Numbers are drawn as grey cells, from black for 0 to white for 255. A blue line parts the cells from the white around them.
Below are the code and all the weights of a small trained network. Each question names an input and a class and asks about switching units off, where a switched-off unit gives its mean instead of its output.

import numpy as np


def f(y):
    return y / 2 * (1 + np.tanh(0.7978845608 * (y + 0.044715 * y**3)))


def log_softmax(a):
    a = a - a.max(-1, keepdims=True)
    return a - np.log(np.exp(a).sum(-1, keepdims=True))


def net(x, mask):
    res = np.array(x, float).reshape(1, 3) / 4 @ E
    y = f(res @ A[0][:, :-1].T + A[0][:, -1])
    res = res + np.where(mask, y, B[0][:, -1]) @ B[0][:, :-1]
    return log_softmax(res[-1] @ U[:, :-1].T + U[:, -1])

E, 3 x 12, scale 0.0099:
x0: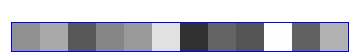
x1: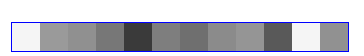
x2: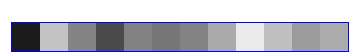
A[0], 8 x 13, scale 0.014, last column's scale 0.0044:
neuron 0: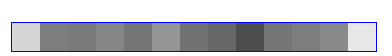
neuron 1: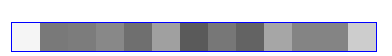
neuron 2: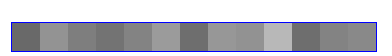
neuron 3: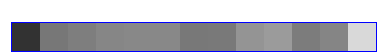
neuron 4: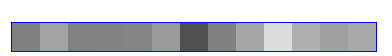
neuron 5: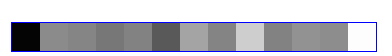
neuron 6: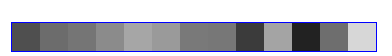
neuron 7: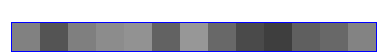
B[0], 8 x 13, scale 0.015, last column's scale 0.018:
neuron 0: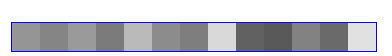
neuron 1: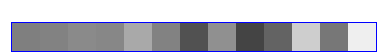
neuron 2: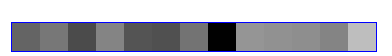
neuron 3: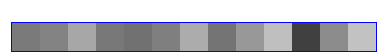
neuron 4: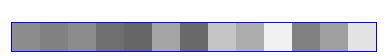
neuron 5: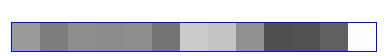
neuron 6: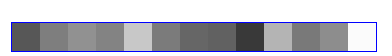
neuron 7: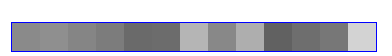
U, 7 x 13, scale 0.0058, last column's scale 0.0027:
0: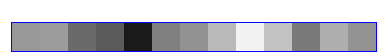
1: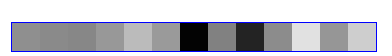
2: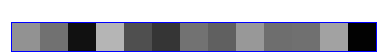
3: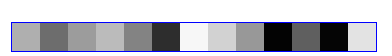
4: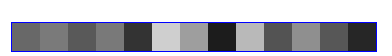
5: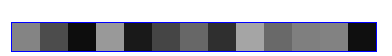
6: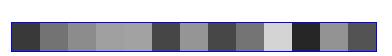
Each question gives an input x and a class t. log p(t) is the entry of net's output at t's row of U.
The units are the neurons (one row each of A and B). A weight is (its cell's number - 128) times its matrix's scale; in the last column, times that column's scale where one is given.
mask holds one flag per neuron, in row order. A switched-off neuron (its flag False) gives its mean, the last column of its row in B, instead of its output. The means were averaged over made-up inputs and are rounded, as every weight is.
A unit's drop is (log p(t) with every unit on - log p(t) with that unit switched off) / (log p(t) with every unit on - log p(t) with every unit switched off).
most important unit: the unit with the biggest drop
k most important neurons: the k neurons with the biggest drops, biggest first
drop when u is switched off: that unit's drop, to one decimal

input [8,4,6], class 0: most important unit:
neuron 4
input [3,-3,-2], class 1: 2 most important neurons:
[neuron 5; neuron 7]
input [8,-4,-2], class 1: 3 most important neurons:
[neuron 1; neuron 5; neuron 7]
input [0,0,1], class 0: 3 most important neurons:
[neuron 6; neuron 0; neuron 1]
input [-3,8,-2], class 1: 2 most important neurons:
[neuron 5; neuron 1]
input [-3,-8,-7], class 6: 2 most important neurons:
[neuron 6; neuron 5]
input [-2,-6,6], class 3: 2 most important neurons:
[neuron 5; neuron 4]
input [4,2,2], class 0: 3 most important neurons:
[neuron 6; neuron 4; neuron 0]
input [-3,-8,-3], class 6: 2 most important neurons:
[neuron 6; neuron 0]
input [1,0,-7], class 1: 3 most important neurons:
[neuron 5; neuron 1; neuron 3]
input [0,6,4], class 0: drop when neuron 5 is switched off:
0.0
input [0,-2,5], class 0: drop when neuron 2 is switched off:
0.1
